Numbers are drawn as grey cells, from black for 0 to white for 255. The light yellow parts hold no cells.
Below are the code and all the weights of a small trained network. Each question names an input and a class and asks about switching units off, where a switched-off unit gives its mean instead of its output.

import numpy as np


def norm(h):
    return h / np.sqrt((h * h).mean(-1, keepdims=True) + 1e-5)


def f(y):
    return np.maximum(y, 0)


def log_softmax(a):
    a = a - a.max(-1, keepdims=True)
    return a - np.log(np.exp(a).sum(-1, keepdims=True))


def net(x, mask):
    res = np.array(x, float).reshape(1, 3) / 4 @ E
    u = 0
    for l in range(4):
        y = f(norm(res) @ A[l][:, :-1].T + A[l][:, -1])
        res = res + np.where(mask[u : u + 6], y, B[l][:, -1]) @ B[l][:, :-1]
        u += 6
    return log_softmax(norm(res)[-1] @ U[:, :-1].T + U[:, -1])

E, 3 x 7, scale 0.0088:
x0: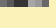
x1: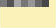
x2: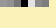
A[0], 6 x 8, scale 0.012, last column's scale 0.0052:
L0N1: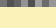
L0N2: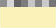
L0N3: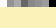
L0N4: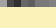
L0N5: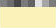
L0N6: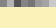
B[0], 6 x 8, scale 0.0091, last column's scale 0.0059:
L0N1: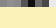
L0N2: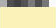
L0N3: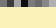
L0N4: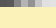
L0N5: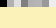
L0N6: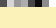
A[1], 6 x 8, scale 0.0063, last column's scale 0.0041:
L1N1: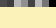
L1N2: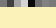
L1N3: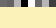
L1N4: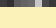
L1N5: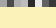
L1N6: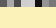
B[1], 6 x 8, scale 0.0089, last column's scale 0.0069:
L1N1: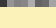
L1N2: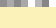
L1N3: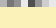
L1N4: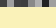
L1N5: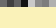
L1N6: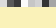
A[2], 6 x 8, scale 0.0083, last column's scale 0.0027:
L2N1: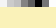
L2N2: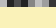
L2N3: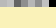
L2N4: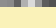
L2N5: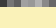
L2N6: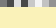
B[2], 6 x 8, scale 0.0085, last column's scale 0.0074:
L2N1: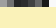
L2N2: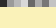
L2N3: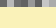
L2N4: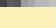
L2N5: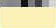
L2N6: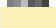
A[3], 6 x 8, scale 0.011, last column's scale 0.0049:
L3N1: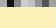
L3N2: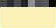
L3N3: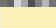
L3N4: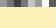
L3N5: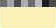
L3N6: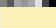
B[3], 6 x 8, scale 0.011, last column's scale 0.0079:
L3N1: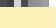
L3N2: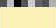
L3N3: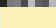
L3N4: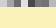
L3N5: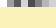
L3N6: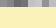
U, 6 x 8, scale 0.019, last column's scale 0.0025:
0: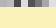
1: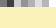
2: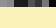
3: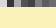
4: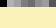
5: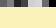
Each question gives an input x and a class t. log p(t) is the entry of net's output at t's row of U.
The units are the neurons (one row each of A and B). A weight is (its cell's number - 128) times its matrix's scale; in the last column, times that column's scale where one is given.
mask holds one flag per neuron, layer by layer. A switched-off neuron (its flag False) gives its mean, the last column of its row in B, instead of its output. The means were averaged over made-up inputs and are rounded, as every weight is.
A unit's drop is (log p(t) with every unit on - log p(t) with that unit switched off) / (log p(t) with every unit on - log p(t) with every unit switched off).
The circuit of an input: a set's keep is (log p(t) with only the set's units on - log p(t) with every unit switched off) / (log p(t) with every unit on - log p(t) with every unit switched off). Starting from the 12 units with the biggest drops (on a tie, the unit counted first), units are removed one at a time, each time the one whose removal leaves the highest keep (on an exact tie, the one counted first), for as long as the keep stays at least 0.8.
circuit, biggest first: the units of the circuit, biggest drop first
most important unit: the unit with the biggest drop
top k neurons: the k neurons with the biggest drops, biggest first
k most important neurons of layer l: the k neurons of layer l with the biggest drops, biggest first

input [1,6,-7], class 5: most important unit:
L0N6
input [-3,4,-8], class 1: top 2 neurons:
(L0N6 L1N2)
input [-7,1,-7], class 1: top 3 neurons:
(L1N2 L0N6 L1N5)
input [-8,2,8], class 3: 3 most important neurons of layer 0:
(L0N6 L0N3 L0N1)
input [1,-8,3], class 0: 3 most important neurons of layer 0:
(L0N1 L0N5 L0N2)
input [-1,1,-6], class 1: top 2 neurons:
(L1N2 L0N6)
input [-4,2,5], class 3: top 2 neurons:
(L0N6 L0N3)
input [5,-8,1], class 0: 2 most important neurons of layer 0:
(L0N2 L0N1)
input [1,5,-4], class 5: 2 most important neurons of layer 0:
(L0N6 L0N1)
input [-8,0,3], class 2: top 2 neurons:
(L0N4 L0N5)
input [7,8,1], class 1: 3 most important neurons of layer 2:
(L2N2 L2N1 L2N6)
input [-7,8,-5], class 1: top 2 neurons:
(L1N2 L0N6)
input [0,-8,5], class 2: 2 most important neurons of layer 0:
(L0N6 L0N2)
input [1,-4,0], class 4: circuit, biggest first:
(L0N5)
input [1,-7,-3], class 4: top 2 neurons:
(L0N5 L2N6)
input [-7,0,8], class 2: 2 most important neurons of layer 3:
(L3N2 L3N1)
